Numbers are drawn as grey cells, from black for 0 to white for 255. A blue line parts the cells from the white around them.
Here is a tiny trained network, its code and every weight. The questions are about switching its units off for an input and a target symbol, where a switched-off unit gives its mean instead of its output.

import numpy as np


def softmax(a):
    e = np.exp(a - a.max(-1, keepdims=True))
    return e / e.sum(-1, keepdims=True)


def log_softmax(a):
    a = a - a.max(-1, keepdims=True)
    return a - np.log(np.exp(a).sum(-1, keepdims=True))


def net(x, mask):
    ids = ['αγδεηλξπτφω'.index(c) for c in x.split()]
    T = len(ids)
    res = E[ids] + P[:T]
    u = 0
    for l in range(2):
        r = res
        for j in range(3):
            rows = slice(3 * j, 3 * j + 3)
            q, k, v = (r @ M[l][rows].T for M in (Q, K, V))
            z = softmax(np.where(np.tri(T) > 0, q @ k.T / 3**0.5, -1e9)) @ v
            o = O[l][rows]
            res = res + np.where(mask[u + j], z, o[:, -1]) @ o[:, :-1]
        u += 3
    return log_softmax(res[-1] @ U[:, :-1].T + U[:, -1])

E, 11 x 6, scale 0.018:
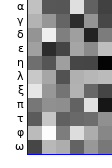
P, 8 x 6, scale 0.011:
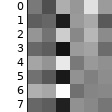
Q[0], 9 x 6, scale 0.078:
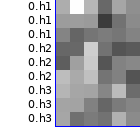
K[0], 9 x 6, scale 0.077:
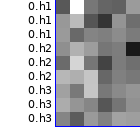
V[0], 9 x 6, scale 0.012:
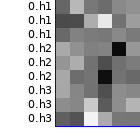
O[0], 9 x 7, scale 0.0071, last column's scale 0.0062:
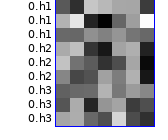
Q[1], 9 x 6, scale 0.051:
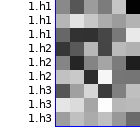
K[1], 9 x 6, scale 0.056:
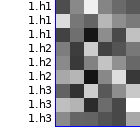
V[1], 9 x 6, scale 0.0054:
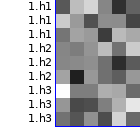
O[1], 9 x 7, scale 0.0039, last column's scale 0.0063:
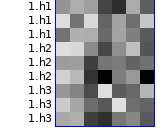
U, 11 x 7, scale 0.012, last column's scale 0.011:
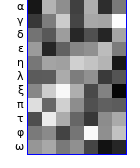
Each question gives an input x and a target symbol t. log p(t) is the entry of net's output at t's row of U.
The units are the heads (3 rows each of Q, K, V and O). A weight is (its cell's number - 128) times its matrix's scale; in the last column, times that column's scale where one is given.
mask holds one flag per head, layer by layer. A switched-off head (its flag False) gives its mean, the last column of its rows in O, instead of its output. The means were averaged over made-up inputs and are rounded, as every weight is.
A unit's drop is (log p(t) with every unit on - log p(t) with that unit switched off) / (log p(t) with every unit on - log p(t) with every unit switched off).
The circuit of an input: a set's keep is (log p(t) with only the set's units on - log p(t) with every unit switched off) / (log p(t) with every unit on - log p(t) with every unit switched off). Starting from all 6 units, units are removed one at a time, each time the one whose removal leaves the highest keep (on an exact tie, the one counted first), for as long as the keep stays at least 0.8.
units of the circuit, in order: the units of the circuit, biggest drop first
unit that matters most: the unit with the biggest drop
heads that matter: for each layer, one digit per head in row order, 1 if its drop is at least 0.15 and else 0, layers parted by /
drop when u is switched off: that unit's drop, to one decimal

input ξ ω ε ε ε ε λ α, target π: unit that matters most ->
0.h3
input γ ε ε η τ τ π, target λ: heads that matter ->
111 / 000
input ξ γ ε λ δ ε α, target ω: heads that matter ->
101 / 000
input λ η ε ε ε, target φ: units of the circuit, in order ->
(0.h3 1.h3)
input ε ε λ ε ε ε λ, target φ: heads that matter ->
011 / 001
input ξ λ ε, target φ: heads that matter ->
101 / 000
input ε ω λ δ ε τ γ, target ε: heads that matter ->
010 / 000
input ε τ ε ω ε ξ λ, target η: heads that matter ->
101 / 000
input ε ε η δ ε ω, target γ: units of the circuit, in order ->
(0.h1 1.h3)
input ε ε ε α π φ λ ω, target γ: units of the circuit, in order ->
(0.h3 0.h1)
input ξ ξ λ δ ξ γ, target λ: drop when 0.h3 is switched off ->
0.1
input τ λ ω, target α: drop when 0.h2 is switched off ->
-0.1
